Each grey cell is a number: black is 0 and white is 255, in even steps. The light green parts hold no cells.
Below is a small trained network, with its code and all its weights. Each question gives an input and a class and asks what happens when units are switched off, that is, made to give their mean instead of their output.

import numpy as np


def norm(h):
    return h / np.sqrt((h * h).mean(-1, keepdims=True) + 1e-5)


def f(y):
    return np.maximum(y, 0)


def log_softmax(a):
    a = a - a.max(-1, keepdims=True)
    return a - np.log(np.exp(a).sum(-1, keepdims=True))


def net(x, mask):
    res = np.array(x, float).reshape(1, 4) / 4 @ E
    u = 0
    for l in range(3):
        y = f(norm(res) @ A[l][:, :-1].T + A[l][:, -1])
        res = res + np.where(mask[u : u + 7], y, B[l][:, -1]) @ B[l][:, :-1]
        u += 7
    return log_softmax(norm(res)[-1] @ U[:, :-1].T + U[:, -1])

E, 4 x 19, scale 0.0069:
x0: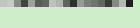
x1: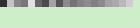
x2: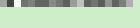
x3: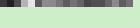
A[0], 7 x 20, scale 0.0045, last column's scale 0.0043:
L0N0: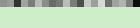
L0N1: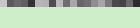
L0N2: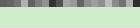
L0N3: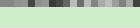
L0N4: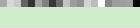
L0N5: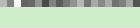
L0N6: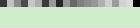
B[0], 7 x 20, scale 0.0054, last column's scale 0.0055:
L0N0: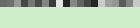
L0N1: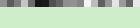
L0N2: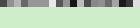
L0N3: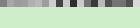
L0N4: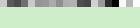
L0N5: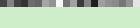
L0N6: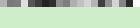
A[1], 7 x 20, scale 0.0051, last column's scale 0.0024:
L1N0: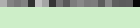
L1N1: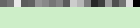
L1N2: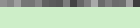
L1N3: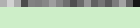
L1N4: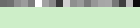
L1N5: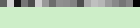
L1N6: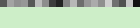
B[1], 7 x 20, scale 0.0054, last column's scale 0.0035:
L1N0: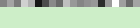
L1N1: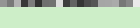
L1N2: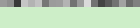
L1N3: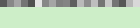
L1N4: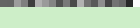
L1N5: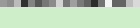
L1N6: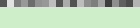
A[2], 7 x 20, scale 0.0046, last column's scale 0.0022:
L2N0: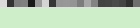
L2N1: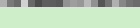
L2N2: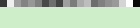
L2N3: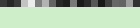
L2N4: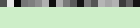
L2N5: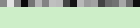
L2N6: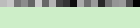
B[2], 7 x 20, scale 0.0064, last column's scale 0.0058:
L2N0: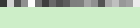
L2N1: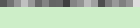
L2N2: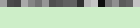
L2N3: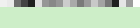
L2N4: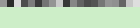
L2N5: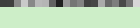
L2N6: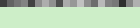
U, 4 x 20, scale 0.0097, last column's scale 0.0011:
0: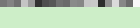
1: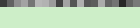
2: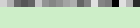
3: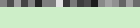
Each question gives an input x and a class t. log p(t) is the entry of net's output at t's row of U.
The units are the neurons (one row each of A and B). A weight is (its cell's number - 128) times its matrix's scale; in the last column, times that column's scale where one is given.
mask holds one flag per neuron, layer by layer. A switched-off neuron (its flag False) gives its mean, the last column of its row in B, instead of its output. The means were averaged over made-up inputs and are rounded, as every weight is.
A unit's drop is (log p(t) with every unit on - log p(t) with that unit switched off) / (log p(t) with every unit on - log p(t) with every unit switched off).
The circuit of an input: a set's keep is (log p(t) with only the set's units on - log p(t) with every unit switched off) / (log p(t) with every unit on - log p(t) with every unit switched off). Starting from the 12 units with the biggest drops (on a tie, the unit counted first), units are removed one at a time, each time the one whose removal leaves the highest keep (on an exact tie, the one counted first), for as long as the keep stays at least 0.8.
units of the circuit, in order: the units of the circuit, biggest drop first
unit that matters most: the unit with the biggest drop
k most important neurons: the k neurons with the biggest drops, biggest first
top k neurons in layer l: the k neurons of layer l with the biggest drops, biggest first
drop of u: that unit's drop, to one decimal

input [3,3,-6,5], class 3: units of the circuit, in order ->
[L2N4]
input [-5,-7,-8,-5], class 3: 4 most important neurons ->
[L0N0, L1N5, L0N6, L2N4]
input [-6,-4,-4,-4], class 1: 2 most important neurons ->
[L0N3, L0N6]
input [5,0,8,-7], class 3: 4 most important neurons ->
[L0N5, L2N3, L1N1, L2N5]
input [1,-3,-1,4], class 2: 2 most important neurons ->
[L2N3, L0N6]
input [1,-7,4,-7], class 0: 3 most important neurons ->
[L0N1, L2N0, L2N3]
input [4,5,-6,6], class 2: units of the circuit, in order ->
[L2N3, L0N1]
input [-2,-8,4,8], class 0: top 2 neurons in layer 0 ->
[L0N4, L0N1]
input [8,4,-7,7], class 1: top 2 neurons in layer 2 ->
[L2N5, L2N6]
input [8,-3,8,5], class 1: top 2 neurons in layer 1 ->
[L1N3, L1N5]
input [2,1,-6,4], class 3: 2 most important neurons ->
[L2N4, L0N4]
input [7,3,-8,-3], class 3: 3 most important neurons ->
[L0N0, L2N4, L1N5]
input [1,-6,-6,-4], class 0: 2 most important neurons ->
[L0N1, L0N5]
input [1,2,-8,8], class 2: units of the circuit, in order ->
[L2N3]
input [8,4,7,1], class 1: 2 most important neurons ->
[L2N5, L1N3]
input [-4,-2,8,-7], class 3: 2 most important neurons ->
[L0N5, L1N1]
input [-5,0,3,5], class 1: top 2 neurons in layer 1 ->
[L1N4, L1N6]
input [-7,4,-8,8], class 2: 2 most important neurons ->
[L2N3, L0N5]
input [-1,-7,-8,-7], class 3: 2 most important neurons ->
[L0N0, L1N5]
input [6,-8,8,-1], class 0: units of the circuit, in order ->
[L2N0]
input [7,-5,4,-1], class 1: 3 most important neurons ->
[L0N6, L2N5, L1N3]
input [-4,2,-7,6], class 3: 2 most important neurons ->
[L2N4, L0N4]
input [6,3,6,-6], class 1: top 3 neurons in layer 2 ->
[L2N5, L2N3, L2N4]
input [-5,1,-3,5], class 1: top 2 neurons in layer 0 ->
[L0N4, L0N2]
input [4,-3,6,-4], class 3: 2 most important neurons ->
[L0N5, L2N3]
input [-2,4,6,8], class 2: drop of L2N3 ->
1.0
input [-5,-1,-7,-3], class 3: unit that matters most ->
L0N0
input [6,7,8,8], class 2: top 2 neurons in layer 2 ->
[L2N3, L2N4]
